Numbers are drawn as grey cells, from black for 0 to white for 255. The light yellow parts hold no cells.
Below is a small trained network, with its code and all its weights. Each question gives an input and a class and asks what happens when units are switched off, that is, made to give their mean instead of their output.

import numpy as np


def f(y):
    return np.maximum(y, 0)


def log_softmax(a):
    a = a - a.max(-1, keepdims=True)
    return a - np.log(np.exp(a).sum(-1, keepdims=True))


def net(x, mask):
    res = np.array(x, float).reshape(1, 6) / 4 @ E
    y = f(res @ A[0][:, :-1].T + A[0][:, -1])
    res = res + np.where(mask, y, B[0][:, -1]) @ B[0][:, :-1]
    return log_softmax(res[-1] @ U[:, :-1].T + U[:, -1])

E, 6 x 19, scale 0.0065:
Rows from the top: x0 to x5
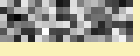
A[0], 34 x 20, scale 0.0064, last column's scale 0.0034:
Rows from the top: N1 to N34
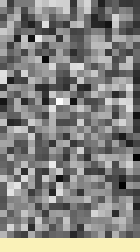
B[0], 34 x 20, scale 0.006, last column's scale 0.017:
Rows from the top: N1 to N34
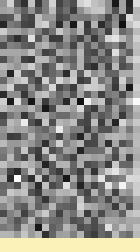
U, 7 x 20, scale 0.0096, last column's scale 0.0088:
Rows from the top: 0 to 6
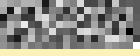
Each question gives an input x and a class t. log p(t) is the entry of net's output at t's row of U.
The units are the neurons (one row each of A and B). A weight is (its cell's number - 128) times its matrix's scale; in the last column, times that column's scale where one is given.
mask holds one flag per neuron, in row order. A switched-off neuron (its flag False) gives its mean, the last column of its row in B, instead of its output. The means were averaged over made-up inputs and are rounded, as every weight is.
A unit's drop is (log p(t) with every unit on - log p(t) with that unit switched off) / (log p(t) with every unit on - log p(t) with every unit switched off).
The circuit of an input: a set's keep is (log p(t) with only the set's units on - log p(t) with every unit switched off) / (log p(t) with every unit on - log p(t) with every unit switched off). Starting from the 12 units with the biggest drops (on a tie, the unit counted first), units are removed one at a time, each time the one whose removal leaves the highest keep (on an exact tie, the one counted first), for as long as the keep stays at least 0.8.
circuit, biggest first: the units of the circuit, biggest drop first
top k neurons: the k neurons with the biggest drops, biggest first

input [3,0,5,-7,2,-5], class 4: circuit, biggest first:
(N13)
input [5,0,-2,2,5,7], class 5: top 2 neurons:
(N6, N15)
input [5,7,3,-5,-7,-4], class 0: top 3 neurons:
(N24, N16, N10)
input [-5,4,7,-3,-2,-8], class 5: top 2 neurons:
(N25, N28)
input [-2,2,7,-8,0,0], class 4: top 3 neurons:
(N13, N23, N30)
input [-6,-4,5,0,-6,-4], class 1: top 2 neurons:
(N15, N4)
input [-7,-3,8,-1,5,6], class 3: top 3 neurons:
(N18, N12, N26)
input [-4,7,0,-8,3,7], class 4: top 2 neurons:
(N13, N23)
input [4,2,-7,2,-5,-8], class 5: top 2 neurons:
(N20, N27)
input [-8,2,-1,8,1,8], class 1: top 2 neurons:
(N15, N3)
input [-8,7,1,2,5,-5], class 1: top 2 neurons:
(N15, N3)
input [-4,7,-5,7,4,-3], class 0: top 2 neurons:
(N16, N10)
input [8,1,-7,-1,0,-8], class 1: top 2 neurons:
(N26, N11)
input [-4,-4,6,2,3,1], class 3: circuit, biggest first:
(N18)
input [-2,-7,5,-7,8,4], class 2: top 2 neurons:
(N4, N3)
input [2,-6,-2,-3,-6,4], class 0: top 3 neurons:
(N4, N5, N21)
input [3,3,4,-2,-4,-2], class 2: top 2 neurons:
(N15, N28)
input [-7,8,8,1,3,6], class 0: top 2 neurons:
(N10, N24)
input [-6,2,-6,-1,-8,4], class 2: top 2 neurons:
(N9, N31)
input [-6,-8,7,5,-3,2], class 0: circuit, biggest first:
(N34)
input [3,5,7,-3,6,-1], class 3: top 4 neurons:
(N18, N12, N22, N9)
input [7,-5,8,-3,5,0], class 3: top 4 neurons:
(N18, N12, N15, N22)
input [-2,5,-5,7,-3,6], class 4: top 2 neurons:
(N1, N2)
